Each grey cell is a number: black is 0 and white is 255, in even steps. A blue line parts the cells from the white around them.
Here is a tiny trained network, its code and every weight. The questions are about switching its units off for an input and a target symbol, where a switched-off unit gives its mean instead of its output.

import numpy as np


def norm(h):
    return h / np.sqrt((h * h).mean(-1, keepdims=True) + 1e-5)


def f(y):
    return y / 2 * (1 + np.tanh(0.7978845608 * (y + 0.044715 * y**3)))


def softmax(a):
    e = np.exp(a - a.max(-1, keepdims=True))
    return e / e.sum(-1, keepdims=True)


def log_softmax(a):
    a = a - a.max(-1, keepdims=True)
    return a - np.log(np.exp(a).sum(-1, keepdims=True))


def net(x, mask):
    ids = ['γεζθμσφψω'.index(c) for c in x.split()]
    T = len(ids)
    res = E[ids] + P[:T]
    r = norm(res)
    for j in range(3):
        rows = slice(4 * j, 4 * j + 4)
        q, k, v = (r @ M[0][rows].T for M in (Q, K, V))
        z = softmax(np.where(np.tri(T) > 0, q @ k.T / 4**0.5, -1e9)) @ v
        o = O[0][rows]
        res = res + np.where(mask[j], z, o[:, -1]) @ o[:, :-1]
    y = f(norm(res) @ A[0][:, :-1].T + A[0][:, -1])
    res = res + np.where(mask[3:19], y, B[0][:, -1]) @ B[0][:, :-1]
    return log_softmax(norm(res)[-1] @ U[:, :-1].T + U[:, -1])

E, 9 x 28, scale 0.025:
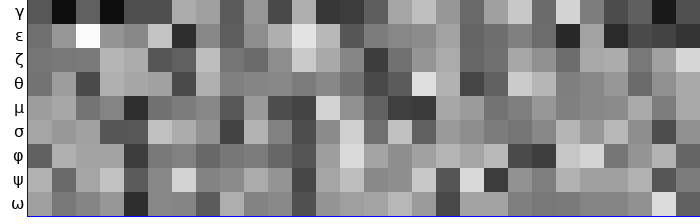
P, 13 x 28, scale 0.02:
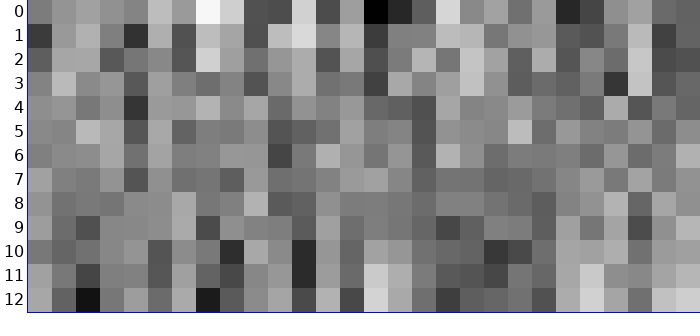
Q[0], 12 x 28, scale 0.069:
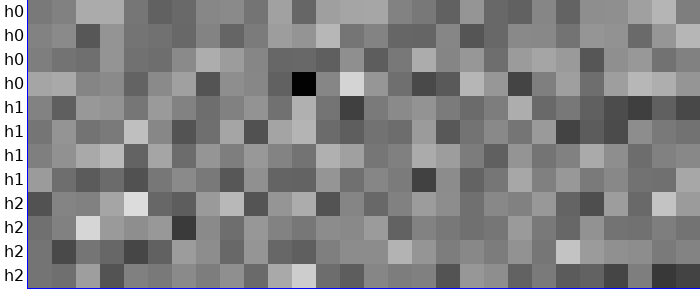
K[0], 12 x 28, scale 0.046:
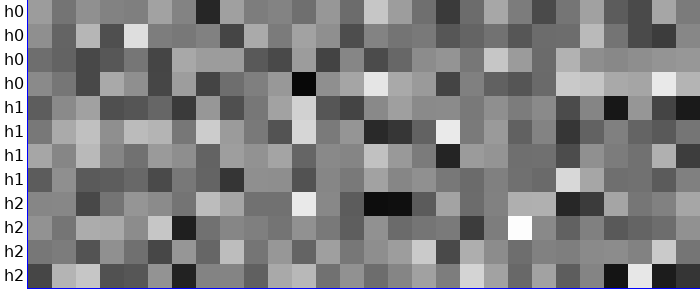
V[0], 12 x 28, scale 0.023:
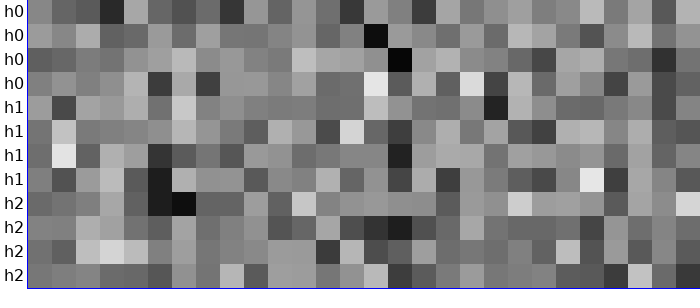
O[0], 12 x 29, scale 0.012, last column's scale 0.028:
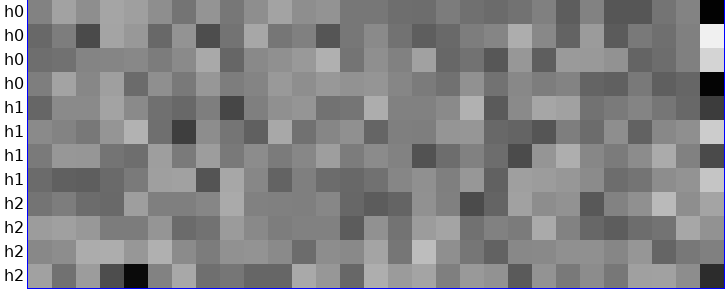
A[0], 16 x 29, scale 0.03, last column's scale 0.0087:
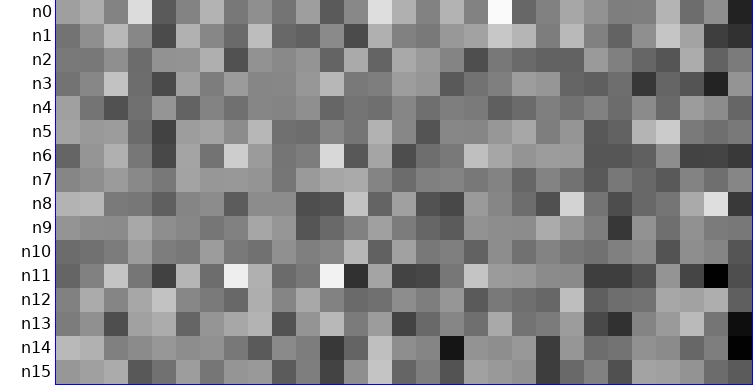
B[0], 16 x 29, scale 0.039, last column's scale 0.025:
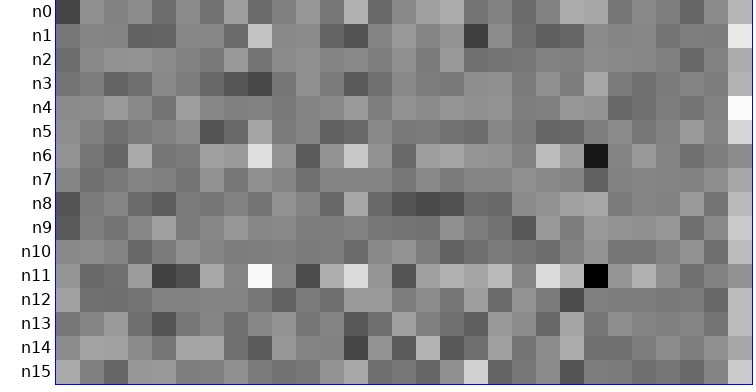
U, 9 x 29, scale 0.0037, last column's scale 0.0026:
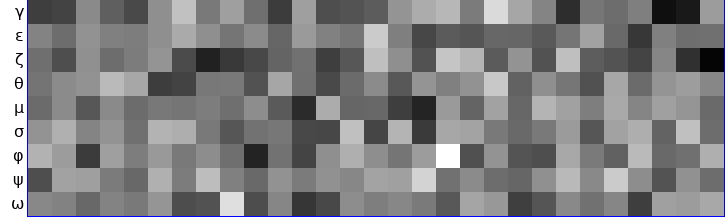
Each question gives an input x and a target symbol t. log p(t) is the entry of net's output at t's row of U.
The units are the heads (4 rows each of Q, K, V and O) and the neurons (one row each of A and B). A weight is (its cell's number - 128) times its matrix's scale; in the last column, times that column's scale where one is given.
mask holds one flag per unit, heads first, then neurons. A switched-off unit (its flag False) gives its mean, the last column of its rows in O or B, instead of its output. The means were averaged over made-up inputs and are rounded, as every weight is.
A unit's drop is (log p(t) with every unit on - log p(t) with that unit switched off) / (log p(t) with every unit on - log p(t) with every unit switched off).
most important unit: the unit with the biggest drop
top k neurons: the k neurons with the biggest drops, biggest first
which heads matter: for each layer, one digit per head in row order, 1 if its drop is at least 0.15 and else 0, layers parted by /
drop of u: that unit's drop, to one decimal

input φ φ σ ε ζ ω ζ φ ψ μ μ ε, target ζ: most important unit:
h0
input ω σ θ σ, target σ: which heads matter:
011
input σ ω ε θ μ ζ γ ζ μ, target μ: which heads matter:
000
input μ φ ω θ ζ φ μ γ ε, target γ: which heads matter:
111
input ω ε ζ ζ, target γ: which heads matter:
010
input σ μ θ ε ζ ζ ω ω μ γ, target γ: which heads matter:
010
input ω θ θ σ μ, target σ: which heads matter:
000
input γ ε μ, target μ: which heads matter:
111
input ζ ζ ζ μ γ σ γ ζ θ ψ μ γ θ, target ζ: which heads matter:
010
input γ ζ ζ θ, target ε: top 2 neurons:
[n13, n15]
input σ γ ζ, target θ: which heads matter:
010
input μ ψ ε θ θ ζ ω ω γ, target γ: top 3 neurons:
[n5, n3, n1]
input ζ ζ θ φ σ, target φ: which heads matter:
010
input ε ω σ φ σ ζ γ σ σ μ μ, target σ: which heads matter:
001
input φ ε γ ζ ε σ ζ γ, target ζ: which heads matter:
100
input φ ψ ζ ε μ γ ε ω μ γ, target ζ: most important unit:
n11
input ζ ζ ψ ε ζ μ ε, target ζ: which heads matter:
101
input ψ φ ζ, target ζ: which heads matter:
110
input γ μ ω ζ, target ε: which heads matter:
100
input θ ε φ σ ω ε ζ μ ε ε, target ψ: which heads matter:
001
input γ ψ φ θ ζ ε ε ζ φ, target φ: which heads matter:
100
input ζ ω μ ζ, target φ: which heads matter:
001
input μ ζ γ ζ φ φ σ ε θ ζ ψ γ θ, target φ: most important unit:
n12
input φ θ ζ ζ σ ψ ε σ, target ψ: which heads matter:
000
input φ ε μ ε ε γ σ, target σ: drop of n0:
0.0
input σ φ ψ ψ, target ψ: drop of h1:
0.1
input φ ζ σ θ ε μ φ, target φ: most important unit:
n15
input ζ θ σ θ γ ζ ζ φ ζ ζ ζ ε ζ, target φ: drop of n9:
-0.1
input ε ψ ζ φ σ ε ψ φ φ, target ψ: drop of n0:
0.2
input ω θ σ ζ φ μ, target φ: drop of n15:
0.2
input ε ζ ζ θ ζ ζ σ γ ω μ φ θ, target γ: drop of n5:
0.2
